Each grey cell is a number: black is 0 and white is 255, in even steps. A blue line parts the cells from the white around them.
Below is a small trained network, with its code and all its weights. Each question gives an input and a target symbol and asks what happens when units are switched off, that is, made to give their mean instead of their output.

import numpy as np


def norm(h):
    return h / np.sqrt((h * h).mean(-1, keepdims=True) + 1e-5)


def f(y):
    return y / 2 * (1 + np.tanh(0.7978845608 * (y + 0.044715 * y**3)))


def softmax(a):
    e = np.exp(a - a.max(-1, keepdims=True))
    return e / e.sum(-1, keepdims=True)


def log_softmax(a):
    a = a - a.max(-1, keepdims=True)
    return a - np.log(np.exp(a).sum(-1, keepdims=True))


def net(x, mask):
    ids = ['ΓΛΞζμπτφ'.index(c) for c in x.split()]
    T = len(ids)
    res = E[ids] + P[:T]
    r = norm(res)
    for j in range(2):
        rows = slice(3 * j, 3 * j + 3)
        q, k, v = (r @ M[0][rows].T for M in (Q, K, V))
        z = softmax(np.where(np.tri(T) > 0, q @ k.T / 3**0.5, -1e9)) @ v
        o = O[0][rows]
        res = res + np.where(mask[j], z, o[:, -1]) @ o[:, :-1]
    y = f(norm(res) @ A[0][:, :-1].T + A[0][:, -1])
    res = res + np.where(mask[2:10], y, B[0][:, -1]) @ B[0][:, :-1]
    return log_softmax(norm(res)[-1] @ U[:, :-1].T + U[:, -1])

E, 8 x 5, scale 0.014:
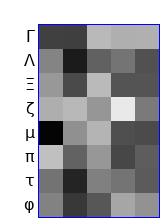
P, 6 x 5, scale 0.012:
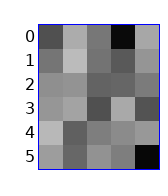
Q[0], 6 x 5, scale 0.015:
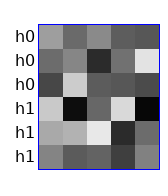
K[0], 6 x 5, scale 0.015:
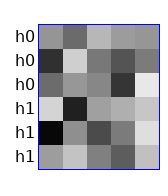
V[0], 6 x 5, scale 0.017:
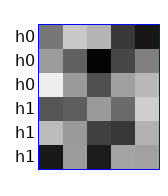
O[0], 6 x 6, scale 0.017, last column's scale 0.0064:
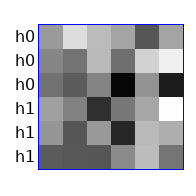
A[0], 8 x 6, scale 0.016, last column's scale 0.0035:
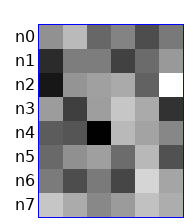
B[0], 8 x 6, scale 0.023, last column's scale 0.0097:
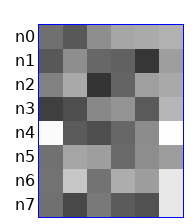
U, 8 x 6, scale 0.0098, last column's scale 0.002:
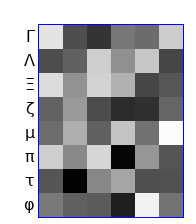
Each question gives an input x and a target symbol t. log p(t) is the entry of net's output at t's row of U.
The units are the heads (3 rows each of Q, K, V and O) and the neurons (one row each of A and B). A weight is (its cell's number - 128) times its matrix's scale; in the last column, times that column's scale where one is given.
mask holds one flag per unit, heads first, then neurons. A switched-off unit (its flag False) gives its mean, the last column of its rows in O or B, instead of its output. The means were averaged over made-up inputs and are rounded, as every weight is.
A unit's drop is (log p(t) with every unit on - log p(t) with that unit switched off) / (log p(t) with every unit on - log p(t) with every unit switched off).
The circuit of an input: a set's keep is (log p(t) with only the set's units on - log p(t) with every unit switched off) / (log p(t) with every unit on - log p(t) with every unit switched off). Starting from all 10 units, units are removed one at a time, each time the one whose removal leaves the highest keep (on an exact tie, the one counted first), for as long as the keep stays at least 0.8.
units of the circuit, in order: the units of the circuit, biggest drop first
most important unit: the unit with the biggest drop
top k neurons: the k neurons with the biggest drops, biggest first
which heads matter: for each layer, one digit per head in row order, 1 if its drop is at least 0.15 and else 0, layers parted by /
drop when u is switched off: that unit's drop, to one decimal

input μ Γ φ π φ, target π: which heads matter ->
10
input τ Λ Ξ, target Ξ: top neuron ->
n4
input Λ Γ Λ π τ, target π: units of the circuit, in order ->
h0; h1
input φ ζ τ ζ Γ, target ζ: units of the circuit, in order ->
h0; n1
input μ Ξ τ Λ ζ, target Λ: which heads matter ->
10
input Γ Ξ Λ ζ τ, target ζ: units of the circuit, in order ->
h0; h1; n4
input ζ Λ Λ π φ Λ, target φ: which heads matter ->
10
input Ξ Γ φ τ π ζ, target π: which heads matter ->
11
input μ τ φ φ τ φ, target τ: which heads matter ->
11
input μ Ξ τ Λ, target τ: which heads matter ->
10
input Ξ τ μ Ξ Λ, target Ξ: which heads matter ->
11
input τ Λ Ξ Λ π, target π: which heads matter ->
01
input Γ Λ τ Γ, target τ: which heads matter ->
10
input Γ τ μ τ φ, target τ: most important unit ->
n3
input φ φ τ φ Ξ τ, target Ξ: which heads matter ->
01
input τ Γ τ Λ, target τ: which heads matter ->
11
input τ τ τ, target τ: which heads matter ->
00
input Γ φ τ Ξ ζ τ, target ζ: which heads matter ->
10
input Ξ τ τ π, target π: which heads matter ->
10
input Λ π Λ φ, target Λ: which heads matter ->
11
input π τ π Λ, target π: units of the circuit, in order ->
h1
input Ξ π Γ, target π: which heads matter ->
01
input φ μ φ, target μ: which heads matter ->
10
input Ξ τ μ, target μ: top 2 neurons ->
n2; n4
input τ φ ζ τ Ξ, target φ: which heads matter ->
01
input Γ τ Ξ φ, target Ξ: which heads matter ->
01
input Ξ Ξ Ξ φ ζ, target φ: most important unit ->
h0
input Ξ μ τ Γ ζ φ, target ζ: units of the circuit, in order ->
h0; h1; n4; n2
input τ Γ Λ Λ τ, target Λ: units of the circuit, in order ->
h0; n4; h1
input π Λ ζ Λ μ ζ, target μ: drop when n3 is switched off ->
-0.1
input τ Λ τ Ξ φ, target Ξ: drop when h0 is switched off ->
1.1
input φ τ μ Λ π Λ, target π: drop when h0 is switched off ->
0.2
